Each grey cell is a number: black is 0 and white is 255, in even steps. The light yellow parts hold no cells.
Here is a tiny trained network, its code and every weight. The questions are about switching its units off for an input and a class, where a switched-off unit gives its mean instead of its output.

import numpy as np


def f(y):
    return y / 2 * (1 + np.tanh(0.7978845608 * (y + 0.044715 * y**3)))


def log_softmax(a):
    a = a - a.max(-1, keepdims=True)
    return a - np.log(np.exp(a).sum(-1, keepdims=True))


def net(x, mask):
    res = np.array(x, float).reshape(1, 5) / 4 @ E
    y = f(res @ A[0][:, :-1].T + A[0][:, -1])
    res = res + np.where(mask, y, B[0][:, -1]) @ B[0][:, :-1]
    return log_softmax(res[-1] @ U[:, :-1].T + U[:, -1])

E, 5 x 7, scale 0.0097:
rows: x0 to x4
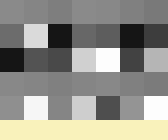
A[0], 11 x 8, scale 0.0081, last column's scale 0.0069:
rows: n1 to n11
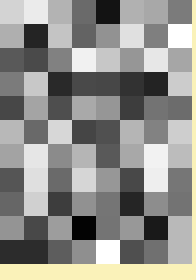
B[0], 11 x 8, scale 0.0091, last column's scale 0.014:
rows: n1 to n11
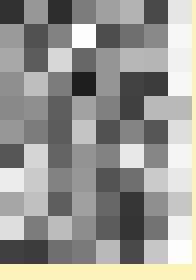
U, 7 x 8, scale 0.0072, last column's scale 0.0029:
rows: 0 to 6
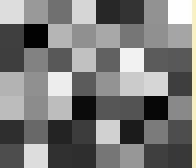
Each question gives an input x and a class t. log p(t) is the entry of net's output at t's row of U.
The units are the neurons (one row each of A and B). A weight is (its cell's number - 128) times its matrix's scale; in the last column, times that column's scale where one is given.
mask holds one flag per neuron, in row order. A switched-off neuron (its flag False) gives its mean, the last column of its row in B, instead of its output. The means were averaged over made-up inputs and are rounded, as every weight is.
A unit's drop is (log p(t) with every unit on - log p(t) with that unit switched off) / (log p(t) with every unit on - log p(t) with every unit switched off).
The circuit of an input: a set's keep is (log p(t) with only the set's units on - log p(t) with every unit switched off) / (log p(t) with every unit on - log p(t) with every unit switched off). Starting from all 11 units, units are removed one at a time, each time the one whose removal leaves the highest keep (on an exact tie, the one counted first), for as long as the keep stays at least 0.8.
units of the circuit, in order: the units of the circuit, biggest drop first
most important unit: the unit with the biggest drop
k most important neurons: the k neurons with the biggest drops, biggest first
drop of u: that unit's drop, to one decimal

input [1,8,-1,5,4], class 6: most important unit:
n4
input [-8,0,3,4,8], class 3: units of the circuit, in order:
[n3, n2]
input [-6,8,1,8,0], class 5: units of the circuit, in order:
[n2, n10]
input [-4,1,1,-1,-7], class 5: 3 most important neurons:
[n11, n3, n8]
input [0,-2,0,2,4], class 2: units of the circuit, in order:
[n10, n7]
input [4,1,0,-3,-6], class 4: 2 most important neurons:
[n10, n8]
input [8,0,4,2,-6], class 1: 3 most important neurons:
[n4, n1, n9]
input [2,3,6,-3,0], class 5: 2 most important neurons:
[n11, n2]
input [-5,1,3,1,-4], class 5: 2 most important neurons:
[n3, n2]
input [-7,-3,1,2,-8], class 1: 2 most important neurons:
[n11, n8]
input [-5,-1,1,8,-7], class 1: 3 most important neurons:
[n8, n11, n9]
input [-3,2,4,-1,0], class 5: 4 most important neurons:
[n2, n10, n11, n6]
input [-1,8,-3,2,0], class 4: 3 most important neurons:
[n4, n7, n11]
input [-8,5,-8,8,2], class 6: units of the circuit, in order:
[n1]
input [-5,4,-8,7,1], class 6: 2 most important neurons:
[n1, n3]
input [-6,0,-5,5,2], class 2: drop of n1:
0.1
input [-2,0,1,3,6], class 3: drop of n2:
0.2
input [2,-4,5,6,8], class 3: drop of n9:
0.0
